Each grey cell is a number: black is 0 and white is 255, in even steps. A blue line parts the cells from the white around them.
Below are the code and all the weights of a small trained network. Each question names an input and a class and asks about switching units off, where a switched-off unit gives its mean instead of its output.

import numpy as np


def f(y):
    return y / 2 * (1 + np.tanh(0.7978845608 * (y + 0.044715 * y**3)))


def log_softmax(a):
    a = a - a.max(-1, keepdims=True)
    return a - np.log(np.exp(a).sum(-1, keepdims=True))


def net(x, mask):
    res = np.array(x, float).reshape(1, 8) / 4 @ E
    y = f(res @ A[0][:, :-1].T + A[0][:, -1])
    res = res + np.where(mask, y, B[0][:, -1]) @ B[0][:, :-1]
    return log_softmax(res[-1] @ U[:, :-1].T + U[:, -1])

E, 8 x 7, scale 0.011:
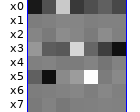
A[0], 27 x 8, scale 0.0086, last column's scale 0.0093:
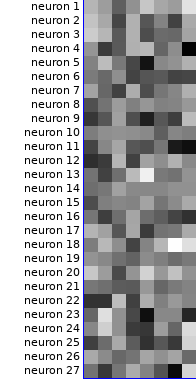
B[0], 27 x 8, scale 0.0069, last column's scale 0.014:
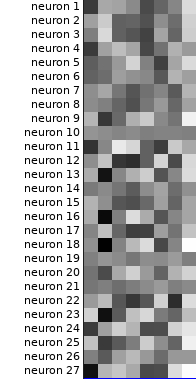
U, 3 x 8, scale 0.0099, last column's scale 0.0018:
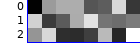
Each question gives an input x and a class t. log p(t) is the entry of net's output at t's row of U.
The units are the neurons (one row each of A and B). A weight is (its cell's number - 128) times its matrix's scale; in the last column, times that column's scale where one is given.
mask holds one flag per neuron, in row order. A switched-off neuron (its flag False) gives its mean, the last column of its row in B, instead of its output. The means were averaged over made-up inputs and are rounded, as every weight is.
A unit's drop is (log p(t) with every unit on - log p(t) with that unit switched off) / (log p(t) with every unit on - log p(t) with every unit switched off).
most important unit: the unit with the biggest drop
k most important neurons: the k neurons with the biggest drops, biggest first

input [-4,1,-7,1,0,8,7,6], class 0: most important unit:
neuron 4
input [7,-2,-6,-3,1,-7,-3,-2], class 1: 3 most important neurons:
[neuron 23; neuron 25; neuron 9]
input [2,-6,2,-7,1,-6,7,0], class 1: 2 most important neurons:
[neuron 23; neuron 18]
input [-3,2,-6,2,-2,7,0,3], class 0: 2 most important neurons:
[neuron 4; neuron 25]
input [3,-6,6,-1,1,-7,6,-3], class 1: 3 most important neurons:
[neuron 23; neuron 27; neuron 25]
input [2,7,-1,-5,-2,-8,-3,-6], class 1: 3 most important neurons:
[neuron 23; neuron 27; neuron 18]
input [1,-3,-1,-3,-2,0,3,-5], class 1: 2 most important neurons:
[neuron 27; neuron 3]
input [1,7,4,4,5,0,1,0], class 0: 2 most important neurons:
[neuron 27; neuron 18]
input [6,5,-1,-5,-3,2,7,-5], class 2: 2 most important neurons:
[neuron 12; neuron 22]
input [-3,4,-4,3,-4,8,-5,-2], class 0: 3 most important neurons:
[neuron 27; neuron 4; neuron 25]
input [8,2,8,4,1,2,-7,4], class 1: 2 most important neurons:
[neuron 25; neuron 9]
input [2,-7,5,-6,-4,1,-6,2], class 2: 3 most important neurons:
[neuron 12; neuron 13; neuron 22]
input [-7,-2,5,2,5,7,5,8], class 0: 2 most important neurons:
[neuron 4; neuron 1]
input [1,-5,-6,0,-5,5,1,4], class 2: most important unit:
neuron 18
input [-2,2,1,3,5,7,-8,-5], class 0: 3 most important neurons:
[neuron 27; neuron 4; neuron 25]
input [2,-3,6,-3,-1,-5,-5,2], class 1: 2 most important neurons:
[neuron 23; neuron 27]
